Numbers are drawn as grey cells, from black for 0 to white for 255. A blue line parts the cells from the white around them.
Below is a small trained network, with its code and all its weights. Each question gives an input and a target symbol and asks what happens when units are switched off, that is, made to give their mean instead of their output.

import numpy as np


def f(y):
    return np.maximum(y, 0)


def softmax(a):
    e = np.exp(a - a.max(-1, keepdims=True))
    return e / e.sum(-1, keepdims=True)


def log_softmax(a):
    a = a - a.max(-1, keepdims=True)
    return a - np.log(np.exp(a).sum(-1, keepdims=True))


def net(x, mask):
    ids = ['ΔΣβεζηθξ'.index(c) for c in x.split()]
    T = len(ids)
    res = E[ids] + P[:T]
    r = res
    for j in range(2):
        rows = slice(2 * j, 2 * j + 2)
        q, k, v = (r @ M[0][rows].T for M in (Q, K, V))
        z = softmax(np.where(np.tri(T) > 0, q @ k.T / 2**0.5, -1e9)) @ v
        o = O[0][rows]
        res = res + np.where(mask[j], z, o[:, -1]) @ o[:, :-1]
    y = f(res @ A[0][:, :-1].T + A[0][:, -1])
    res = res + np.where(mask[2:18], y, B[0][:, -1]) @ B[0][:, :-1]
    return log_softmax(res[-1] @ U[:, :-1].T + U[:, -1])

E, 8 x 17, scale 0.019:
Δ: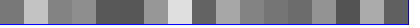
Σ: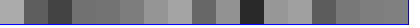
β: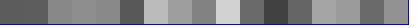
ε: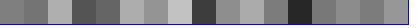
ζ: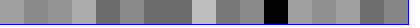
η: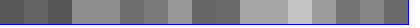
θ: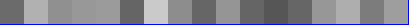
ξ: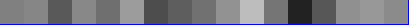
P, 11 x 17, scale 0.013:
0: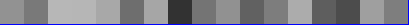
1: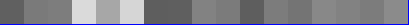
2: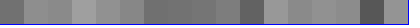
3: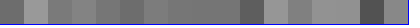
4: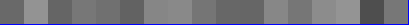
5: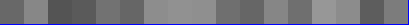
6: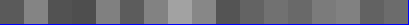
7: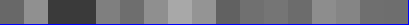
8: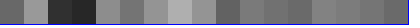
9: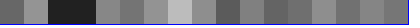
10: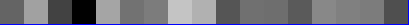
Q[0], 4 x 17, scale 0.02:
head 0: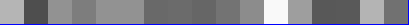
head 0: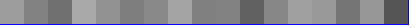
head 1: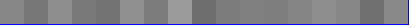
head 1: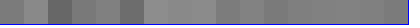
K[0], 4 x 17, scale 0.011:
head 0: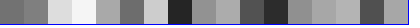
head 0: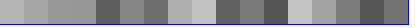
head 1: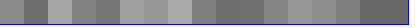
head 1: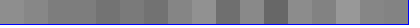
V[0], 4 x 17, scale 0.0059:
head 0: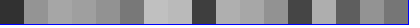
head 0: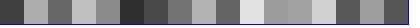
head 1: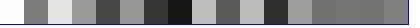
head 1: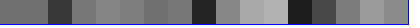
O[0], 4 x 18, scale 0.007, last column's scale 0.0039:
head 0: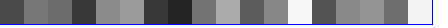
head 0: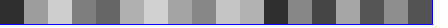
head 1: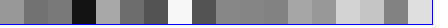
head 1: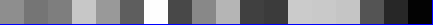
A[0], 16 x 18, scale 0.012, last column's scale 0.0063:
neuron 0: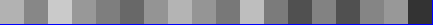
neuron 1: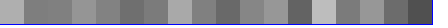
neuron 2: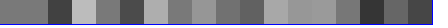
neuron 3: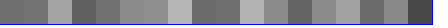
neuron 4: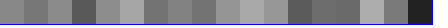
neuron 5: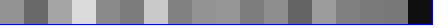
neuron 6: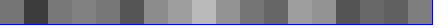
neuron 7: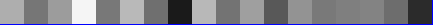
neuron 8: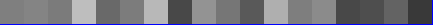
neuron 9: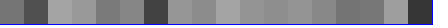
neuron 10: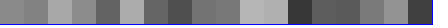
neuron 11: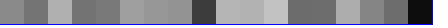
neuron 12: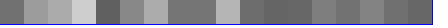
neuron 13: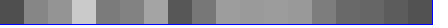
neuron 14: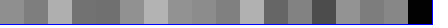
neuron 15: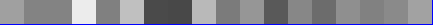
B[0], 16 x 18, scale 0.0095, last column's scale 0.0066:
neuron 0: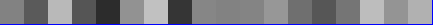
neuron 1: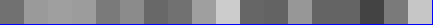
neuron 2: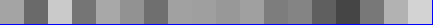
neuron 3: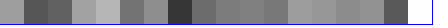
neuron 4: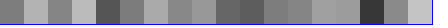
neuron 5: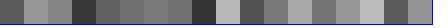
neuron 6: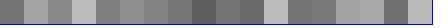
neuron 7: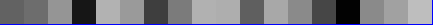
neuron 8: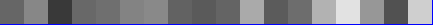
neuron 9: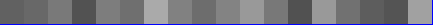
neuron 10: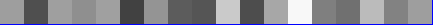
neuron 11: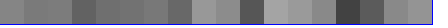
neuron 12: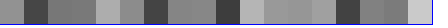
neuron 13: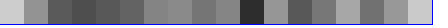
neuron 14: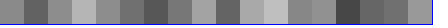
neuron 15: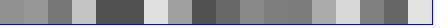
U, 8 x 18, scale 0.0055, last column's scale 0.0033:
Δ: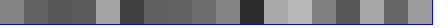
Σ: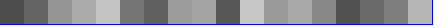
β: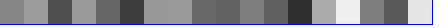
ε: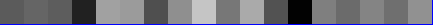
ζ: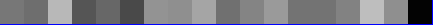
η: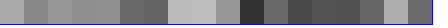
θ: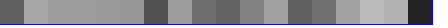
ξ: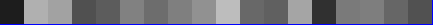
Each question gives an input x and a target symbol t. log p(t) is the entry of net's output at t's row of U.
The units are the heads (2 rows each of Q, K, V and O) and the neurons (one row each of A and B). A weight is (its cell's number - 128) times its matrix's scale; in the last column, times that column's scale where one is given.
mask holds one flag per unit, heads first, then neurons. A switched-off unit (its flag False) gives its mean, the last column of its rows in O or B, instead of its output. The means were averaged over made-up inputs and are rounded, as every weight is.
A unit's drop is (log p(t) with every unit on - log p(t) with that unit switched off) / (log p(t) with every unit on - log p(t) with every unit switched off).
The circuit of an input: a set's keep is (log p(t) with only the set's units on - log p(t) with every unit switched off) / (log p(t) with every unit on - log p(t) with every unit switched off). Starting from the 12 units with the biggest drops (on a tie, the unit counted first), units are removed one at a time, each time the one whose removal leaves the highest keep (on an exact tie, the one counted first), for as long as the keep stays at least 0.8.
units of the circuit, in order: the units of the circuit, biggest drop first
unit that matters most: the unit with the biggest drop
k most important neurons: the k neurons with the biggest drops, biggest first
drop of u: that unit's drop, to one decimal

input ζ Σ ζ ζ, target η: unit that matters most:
head 0
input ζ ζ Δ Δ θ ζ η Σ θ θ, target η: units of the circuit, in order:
head 0; neuron 1
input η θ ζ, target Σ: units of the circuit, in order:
head 0; neuron 14; neuron 12
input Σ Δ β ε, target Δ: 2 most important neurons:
neuron 10; neuron 15
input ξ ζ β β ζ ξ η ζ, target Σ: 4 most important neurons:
neuron 14; neuron 13; neuron 8; neuron 3
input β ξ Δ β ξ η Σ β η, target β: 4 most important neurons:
neuron 8; neuron 13; neuron 7; neuron 6
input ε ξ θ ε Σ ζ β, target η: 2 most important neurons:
neuron 1; neuron 2
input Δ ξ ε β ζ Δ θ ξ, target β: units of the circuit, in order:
head 1; neuron 7
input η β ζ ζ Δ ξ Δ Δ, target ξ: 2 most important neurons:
neuron 15; neuron 12
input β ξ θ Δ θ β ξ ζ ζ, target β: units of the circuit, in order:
neuron 15; neuron 7
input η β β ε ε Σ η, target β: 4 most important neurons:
neuron 8; neuron 13; neuron 6; neuron 12
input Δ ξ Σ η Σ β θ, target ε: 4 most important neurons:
neuron 2; neuron 8; neuron 15; neuron 12
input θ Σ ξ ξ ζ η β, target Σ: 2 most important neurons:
neuron 14; neuron 12
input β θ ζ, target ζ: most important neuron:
neuron 7
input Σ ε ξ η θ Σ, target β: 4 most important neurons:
neuron 8; neuron 7; neuron 6; neuron 12
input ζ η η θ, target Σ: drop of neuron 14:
0.2
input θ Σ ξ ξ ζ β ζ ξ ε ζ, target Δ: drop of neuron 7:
-0.1
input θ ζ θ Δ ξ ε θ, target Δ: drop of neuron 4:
0.1
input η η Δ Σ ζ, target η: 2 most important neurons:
neuron 7; neuron 1
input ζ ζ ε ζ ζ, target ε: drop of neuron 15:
0.3
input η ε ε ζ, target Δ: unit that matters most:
neuron 7
